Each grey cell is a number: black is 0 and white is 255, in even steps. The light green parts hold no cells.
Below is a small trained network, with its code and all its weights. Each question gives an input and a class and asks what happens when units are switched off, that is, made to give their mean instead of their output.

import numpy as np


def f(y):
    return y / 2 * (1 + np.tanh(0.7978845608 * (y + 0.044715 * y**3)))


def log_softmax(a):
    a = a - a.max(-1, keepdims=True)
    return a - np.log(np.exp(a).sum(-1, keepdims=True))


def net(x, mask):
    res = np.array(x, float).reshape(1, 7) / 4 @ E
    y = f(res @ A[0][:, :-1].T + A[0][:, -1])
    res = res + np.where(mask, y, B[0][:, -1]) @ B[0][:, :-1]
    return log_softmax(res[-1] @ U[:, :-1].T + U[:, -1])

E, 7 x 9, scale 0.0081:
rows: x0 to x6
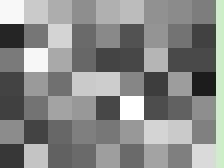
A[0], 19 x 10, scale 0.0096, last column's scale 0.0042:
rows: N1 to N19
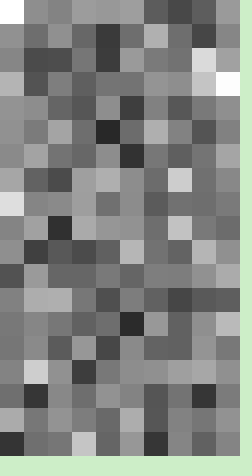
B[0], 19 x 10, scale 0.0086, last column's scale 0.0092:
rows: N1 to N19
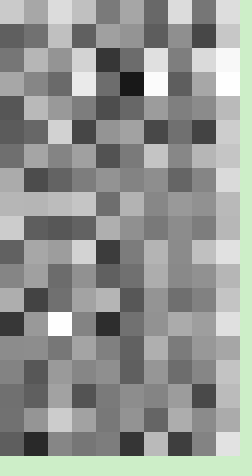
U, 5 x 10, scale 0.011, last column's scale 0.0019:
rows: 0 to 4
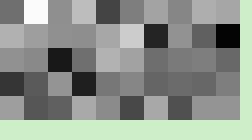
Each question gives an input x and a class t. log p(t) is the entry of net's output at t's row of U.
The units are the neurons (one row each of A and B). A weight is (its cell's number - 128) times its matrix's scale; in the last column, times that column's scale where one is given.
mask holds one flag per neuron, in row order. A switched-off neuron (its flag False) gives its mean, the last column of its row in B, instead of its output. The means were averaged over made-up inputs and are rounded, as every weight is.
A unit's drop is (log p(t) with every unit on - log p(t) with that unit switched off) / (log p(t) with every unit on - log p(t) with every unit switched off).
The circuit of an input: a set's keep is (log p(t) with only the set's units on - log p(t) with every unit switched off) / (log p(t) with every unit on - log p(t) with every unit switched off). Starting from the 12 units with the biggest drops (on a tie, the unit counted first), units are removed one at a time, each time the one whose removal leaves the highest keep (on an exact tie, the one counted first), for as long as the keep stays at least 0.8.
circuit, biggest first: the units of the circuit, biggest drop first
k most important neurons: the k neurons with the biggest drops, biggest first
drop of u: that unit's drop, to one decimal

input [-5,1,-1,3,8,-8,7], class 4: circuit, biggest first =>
(N19)
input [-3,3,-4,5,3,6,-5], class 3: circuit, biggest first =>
(N4, N17)
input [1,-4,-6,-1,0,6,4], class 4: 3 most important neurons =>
(N8, N14, N10)
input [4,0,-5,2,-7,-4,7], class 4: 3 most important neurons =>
(N3, N11, N10)
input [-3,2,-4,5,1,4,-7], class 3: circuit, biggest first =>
(N4, N17)
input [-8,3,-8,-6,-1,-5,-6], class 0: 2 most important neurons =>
(N11, N3)
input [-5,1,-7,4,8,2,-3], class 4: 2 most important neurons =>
(N19, N6)
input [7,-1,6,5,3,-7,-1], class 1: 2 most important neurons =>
(N3, N4)
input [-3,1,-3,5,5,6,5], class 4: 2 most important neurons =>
(N19, N6)
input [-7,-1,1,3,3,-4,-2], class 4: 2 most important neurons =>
(N6, N19)
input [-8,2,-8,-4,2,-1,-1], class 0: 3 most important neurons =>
(N3, N11, N13)
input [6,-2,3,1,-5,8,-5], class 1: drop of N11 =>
0.0
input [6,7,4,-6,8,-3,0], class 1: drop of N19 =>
0.1
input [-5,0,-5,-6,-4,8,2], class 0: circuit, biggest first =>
(N3)
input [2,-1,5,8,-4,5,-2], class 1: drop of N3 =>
0.1
